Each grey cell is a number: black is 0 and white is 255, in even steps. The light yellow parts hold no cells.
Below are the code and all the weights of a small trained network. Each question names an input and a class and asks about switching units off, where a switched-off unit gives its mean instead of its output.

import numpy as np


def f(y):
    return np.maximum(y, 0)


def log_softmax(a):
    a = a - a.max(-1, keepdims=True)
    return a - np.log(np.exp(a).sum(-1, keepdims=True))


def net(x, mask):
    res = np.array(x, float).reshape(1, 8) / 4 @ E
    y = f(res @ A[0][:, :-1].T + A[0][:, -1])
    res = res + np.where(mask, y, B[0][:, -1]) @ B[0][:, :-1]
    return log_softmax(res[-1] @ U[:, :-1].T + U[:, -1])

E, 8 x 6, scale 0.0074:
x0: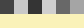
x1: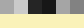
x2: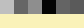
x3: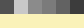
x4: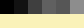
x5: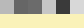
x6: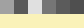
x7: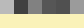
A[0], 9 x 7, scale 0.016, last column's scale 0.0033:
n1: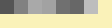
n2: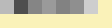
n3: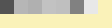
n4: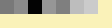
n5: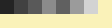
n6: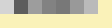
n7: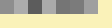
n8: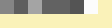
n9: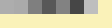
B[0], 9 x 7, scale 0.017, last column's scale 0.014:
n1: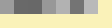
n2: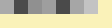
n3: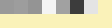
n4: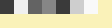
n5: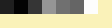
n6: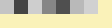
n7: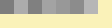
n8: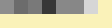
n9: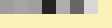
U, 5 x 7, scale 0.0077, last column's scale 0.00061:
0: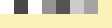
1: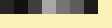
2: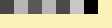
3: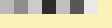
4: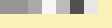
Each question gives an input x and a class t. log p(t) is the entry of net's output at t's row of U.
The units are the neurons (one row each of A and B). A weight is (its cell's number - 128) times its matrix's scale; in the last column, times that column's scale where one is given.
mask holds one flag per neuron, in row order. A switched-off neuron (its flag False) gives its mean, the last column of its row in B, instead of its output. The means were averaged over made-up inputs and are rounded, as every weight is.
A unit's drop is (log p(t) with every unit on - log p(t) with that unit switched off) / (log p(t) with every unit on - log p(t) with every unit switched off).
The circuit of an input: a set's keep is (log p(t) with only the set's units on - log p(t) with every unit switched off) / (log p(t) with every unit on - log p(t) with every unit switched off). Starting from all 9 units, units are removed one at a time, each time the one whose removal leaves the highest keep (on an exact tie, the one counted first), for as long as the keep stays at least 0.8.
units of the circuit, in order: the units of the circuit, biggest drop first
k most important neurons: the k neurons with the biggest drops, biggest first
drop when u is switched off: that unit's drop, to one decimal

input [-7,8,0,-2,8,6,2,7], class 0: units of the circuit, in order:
n6
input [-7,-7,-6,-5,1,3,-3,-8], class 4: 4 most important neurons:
n3; n8; n1; n4
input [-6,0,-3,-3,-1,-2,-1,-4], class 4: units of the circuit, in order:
n5; n6; n3
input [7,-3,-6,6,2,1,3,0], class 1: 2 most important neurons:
n5; n9
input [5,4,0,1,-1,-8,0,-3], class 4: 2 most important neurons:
n3; n8
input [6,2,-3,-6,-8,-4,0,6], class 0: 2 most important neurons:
n5; n6
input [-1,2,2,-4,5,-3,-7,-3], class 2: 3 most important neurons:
n4; n1; n8
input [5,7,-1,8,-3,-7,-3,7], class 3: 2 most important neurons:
n9; n5
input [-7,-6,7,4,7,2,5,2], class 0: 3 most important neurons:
n6; n2; n8
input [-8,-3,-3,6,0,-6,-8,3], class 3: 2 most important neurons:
n5; n4
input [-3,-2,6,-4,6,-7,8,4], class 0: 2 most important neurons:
n6; n2
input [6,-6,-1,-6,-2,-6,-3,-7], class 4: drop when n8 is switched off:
0.0
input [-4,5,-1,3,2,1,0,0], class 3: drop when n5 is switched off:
0.6
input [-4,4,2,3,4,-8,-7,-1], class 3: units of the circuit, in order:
n9
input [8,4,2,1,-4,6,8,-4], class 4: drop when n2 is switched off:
0.1
